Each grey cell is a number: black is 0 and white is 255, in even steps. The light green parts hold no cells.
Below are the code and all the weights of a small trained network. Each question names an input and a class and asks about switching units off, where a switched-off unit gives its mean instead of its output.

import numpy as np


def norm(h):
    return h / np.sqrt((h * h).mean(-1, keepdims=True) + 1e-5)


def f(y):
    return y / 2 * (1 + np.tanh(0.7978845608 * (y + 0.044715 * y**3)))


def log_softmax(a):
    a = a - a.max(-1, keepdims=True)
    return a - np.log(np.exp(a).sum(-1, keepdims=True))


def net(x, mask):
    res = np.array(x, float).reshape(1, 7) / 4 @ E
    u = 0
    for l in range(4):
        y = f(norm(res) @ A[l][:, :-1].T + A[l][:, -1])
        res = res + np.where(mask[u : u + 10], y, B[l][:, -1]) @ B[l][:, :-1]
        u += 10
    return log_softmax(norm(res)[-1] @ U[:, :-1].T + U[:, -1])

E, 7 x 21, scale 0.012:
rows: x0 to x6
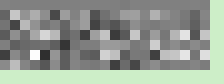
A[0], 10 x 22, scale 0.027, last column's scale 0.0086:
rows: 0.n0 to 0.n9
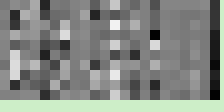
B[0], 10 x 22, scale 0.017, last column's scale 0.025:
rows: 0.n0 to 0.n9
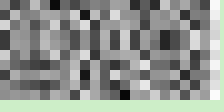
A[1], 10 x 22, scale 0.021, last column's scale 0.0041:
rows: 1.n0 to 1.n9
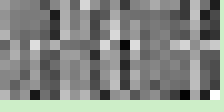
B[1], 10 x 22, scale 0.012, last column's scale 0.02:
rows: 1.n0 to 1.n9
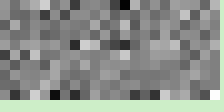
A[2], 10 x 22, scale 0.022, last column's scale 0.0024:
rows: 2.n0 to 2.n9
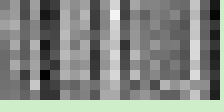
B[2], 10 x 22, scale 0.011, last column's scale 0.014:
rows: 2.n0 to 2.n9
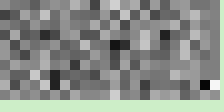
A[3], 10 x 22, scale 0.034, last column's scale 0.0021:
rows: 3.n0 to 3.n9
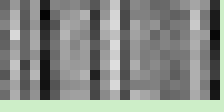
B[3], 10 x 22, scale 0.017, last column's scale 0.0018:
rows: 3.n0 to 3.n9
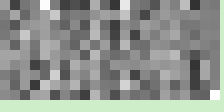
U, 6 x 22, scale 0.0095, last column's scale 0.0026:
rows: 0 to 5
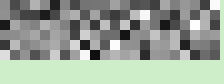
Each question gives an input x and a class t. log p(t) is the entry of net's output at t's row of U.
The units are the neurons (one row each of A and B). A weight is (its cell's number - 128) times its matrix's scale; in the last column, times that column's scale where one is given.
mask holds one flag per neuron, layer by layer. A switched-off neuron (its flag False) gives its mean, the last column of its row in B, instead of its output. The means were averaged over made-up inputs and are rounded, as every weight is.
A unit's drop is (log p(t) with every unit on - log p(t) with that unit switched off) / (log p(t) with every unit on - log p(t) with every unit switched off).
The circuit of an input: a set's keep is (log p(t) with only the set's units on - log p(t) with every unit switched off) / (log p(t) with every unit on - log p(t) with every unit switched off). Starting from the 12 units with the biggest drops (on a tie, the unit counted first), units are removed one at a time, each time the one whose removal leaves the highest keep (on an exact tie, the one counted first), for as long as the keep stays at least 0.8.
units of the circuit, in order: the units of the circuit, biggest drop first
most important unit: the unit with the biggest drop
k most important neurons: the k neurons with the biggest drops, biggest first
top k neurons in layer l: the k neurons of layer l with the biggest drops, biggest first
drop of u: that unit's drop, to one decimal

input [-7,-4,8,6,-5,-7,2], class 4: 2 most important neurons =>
[0.n9, 0.n0]
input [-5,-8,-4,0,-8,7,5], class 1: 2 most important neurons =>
[0.n8, 0.n4]
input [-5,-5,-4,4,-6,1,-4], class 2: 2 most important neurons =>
[0.n3, 0.n6]
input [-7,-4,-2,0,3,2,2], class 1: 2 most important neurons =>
[0.n8, 0.n3]
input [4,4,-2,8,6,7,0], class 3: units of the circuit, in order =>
[1.n4]
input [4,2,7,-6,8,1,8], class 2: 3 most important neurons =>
[0.n4, 0.n2, 0.n7]
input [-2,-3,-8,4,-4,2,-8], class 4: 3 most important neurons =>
[0.n7, 0.n5, 0.n9]
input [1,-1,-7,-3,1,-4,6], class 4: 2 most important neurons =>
[0.n7, 0.n2]
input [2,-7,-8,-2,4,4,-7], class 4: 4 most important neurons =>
[0.n7, 0.n6, 0.n5, 0.n2]
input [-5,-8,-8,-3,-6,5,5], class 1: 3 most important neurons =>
[0.n8, 0.n1, 0.n4]
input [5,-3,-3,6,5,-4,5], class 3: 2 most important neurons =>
[0.n4, 0.n6]
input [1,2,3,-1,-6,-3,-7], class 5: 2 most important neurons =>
[0.n2, 0.n4]
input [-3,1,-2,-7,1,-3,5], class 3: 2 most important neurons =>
[0.n9, 0.n2]
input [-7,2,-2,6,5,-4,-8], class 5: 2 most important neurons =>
[0.n9, 0.n0]
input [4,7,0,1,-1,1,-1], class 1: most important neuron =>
[0.n6]
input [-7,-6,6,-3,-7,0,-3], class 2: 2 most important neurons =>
[0.n3, 0.n6]
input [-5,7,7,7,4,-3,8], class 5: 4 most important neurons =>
[0.n9, 0.n8, 0.n7, 0.n4]
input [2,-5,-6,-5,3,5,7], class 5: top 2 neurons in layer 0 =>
[0.n5, 0.n1]
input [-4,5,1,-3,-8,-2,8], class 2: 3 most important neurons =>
[0.n3, 0.n2, 0.n8]
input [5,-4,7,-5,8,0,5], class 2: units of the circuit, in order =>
[0.n4]
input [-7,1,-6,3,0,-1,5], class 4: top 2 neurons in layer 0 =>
[0.n7, 0.n2]
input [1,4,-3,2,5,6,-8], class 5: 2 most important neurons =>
[0.n2, 1.n9]
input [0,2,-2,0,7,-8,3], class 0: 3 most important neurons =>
[1.n9, 0.n9, 0.n3]
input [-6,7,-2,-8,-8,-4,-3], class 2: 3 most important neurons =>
[0.n3, 0.n8, 0.n0]
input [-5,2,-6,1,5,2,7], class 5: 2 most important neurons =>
[0.n5, 0.n1]
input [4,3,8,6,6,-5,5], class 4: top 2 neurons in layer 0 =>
[0.n9, 0.n0]
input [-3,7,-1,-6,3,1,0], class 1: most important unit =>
0.n6
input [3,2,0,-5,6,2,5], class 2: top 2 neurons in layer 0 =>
[0.n4, 0.n2]
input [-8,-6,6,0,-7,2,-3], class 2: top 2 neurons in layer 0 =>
[0.n3, 0.n6]
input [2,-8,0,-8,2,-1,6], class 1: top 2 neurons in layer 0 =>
[0.n8, 0.n2]
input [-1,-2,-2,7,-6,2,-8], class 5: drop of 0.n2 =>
0.7
